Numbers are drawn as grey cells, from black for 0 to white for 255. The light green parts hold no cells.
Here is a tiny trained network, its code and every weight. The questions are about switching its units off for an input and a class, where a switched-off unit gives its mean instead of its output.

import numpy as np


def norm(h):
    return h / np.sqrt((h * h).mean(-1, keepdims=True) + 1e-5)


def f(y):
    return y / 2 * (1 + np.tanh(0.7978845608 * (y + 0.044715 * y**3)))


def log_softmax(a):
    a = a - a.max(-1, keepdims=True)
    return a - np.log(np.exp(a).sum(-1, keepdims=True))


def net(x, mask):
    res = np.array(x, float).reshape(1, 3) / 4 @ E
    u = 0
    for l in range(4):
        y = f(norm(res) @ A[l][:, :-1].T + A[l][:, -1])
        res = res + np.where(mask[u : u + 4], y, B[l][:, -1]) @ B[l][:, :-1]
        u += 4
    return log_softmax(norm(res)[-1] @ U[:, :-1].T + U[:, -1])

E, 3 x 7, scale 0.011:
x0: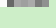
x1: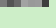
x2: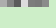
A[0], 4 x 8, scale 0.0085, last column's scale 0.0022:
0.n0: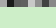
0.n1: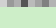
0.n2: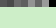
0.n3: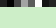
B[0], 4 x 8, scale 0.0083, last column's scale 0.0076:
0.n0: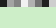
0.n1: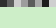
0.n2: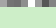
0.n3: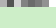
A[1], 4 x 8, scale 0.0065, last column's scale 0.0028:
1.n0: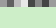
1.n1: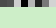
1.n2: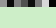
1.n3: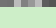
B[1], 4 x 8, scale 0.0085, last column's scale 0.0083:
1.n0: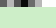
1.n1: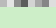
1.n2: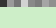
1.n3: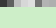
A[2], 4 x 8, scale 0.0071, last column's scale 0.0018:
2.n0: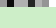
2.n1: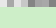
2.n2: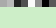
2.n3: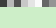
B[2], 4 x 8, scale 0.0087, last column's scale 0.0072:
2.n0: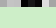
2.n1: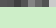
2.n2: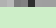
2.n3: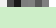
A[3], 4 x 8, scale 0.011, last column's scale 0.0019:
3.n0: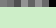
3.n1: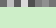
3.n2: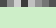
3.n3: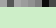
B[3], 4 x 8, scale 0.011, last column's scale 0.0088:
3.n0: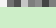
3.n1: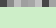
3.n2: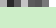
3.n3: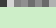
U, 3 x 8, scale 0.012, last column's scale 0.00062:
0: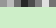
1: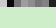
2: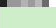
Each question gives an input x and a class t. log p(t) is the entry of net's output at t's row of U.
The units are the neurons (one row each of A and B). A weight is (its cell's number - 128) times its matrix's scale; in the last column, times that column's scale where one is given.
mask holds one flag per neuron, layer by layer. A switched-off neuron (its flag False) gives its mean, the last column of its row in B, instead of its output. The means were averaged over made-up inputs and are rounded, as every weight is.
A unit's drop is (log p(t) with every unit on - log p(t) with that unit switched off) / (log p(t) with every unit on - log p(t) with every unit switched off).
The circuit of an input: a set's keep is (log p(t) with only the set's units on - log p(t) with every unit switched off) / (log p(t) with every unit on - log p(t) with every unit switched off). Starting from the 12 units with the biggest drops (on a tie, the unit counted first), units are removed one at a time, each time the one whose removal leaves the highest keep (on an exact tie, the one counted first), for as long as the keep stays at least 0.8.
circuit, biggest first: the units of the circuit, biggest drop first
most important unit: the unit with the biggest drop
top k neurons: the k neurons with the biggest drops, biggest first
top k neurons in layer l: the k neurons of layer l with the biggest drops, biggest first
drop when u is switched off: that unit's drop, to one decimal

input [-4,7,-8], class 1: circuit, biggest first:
[3.n2]
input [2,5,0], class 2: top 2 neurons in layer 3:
[3.n3, 3.n2]
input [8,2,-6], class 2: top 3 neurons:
[0.n0, 3.n3, 0.n3]
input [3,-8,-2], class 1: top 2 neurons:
[3.n2, 1.n0]
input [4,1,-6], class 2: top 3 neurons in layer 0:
[0.n0, 0.n3, 0.n1]
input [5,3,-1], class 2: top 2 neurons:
[0.n0, 0.n1]
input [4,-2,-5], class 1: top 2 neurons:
[3.n2, 0.n1]
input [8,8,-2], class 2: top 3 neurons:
[0.n0, 3.n3, 0.n1]
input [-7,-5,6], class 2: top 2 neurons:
[3.n1, 1.n0]
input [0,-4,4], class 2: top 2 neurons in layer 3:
[3.n1, 3.n2]
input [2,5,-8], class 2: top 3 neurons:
[0.n0, 3.n3, 2.n0]
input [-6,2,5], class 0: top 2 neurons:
[0.n3, 2.n0]
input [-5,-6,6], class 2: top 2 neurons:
[3.n1, 1.n0]
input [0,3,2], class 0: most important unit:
0.n3
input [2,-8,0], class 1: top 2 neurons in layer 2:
[2.n3, 2.n0]
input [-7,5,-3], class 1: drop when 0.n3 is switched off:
0.1
